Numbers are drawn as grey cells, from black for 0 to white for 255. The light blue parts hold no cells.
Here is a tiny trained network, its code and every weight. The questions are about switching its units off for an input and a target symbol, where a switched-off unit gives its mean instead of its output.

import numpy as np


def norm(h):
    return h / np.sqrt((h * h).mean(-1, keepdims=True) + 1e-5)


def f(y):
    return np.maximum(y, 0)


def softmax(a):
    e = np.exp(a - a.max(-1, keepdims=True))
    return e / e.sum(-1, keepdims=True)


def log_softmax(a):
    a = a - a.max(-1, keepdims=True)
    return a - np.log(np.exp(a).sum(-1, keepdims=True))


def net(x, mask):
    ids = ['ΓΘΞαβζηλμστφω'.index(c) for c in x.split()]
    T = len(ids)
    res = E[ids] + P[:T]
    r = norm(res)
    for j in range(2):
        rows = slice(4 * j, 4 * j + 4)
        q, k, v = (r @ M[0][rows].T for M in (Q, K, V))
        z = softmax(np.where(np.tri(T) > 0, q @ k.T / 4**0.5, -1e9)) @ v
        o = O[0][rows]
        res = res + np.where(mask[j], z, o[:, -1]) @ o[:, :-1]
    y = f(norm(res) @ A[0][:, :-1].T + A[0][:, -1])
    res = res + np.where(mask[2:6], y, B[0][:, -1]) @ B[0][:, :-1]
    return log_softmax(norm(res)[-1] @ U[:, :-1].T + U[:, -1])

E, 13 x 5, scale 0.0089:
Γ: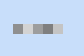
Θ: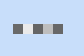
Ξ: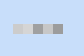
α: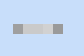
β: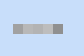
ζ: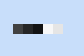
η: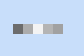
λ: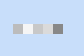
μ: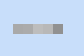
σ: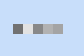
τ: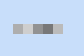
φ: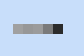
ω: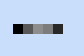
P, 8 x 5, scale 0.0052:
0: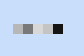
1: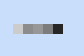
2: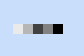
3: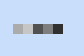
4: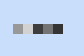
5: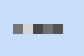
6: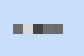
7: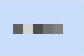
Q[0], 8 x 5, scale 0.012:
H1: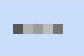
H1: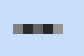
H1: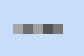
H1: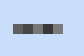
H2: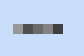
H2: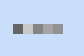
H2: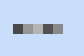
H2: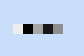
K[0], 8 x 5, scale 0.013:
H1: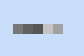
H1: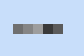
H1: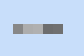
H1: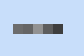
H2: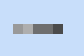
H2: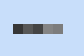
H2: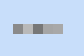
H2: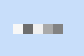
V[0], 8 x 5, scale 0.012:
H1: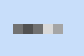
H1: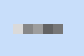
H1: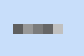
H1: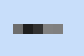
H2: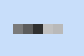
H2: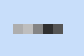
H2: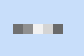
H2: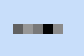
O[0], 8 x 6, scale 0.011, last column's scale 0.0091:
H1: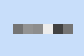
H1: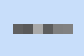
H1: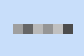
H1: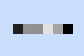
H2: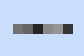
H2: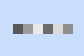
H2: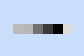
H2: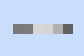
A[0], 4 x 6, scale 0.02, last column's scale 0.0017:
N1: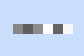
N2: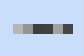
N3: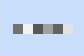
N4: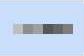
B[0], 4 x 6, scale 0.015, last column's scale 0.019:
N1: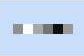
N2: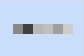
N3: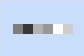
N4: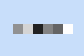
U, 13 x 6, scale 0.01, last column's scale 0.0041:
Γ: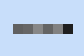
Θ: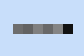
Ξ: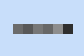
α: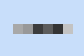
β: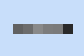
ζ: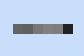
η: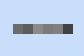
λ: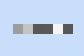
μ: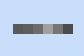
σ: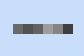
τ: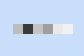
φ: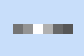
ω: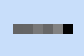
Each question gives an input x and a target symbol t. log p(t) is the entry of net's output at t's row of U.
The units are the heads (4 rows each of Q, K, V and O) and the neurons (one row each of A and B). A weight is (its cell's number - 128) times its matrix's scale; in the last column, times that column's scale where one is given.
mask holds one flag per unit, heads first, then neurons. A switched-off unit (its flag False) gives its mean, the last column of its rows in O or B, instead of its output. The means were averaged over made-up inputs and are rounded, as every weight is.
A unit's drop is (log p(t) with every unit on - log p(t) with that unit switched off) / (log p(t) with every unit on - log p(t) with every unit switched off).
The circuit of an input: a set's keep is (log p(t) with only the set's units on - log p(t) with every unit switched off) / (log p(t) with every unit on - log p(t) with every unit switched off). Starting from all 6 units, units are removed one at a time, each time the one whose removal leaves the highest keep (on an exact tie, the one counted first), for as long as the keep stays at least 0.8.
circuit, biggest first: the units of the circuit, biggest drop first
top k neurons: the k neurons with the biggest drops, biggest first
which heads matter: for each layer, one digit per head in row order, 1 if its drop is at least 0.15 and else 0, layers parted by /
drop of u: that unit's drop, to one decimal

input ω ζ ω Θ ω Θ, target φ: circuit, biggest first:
(H1; N4)
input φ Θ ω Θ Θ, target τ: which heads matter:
00
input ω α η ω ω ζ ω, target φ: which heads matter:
11
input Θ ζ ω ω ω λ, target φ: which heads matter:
10
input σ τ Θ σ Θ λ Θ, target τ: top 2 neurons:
(N2; N1)
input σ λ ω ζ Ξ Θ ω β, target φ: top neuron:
(N1)
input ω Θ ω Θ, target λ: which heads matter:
01
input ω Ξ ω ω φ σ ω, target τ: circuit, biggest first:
(H1; N3)
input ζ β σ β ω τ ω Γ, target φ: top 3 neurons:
(N1; N4; N3)
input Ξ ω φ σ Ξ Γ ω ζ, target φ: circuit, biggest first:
(H1; N1)
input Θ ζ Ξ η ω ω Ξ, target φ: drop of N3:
0.1
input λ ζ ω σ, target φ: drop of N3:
0.2
